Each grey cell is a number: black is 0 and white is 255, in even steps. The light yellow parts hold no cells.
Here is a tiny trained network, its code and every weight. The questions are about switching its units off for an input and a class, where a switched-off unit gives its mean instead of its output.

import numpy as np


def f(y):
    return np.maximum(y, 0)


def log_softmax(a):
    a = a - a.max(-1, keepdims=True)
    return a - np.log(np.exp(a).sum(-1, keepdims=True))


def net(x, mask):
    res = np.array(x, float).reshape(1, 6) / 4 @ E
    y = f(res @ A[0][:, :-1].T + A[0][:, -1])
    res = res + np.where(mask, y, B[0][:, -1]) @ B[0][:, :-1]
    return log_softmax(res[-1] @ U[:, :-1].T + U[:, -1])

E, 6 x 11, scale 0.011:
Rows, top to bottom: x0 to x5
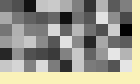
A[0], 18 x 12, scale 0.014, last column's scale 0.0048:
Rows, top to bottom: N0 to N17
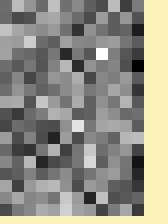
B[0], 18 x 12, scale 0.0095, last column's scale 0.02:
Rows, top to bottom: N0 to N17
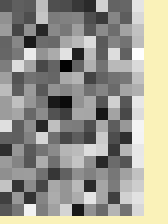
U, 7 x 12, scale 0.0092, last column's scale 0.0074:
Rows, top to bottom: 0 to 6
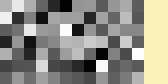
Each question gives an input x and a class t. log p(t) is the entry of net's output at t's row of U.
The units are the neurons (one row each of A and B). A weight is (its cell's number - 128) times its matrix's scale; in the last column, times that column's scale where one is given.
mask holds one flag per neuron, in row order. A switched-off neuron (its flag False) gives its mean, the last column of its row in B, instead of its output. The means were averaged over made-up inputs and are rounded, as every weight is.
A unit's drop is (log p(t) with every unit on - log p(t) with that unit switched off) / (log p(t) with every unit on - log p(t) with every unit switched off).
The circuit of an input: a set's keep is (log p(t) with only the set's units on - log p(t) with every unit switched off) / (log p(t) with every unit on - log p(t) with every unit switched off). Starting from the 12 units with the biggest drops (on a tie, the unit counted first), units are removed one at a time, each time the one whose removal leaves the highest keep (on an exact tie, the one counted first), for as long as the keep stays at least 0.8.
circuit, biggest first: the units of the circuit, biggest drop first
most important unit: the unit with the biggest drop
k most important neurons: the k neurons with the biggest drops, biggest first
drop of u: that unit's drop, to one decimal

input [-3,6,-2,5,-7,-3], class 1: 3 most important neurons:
[N15; N2; N17]
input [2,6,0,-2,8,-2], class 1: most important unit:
N10
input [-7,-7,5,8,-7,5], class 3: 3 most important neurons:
[N3; N4; N10]
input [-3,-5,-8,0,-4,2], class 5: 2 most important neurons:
[N11; N4]
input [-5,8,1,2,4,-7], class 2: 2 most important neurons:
[N4; N8]
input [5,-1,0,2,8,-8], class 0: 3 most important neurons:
[N9; N5; N14]
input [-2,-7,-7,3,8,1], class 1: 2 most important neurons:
[N10; N4]
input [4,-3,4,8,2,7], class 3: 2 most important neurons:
[N16; N5]
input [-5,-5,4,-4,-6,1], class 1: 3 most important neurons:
[N4; N2; N15]
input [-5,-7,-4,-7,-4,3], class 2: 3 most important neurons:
[N17; N16; N3]
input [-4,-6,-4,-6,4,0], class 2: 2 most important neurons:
[N17; N16]
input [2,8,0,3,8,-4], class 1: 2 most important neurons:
[N10; N17]
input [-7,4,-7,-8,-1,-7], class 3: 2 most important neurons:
[N12; N13]
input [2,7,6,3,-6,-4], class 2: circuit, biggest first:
[N4]
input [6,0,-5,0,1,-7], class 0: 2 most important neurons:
[N5; N9]
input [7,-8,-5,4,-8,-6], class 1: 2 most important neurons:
[N15; N4]
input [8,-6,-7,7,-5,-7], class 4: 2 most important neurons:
[N9; N1]
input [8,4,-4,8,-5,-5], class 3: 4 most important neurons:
[N16; N13; N8; N5]
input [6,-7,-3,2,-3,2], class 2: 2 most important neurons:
[N17; N13]
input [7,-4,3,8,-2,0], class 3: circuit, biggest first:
[N16]
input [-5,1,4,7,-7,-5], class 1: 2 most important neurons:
[N15; N2]
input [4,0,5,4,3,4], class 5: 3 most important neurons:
[N0; N12; N5]
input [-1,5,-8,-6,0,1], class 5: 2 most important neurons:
[N11; N16]
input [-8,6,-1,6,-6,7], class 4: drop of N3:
0.6
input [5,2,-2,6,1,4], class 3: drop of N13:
0.1
